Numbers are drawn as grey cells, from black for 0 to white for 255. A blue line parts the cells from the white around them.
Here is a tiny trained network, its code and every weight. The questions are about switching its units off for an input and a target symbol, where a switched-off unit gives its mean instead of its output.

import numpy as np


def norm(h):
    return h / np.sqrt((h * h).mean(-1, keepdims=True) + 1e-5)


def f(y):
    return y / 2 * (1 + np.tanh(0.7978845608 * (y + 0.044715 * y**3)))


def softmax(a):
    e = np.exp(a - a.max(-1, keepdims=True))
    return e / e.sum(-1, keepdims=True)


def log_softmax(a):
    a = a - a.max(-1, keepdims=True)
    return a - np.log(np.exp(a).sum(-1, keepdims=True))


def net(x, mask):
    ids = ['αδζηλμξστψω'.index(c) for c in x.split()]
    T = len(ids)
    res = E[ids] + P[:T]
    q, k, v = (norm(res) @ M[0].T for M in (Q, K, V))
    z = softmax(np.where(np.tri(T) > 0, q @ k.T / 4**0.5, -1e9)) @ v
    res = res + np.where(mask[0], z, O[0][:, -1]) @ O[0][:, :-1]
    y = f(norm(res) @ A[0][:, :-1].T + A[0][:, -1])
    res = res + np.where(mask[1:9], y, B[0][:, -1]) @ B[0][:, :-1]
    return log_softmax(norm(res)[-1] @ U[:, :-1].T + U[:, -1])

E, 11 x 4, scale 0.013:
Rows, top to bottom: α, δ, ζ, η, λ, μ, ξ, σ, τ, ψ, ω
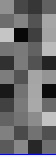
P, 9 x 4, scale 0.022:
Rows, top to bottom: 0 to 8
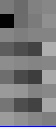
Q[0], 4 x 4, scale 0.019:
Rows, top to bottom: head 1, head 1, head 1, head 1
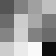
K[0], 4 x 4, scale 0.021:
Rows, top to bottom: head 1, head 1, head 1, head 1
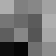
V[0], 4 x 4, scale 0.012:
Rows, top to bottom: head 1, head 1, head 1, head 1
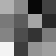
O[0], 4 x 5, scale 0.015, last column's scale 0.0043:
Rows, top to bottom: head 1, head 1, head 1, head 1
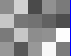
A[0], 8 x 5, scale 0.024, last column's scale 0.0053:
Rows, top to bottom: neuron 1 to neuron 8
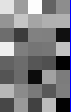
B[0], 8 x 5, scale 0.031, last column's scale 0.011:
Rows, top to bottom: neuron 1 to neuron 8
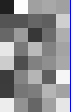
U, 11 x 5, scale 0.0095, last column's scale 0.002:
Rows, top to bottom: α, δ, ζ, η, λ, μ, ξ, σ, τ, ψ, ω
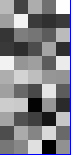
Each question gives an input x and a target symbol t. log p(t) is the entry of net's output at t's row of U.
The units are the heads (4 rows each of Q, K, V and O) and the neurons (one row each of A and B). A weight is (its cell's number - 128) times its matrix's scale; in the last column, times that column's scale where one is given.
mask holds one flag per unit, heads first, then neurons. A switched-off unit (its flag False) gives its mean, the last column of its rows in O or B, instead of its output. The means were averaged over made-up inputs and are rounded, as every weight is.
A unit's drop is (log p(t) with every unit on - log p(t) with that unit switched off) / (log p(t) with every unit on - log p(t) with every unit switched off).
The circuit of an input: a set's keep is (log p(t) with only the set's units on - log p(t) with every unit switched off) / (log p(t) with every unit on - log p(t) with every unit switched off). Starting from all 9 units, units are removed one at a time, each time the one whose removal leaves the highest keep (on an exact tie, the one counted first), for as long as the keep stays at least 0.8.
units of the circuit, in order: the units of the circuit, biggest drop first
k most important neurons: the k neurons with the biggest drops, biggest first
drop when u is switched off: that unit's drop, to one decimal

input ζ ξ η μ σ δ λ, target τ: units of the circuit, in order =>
neuron 1; neuron 6; neuron 8
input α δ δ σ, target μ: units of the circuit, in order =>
neuron 8; neuron 6
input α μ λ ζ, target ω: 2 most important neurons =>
neuron 6; neuron 8
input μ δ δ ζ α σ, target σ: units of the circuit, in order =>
neuron 8
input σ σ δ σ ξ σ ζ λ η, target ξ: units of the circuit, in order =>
head 1; neuron 8; neuron 2
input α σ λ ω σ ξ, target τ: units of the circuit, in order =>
head 1; neuron 6
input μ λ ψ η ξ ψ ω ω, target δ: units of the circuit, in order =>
head 1; neuron 8; neuron 6
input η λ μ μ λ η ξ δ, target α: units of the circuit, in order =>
head 1; neuron 4; neuron 7
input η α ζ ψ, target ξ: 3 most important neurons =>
neuron 8; neuron 1; neuron 2
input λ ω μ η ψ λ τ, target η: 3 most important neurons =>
neuron 8; neuron 1; neuron 6
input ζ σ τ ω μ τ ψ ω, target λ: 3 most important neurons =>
neuron 8; neuron 4; neuron 6
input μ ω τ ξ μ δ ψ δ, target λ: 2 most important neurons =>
neuron 4; neuron 8
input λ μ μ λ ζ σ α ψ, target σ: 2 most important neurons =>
neuron 8; neuron 2
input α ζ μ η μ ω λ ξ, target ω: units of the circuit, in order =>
neuron 6
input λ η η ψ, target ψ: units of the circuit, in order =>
head 1; neuron 6; neuron 8
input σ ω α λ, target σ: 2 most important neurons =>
neuron 8; neuron 1
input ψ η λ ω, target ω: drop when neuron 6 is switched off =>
0.7
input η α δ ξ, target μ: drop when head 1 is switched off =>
0.9
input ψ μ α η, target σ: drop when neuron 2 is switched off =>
0.3
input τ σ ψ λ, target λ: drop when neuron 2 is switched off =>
0.0
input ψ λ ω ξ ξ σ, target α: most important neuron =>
neuron 5
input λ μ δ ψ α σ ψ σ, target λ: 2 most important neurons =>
neuron 8; neuron 4
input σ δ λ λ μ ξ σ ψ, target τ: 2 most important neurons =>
neuron 3; neuron 8
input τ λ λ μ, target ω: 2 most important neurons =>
neuron 8; neuron 6
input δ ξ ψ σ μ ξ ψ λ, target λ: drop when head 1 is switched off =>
0.3
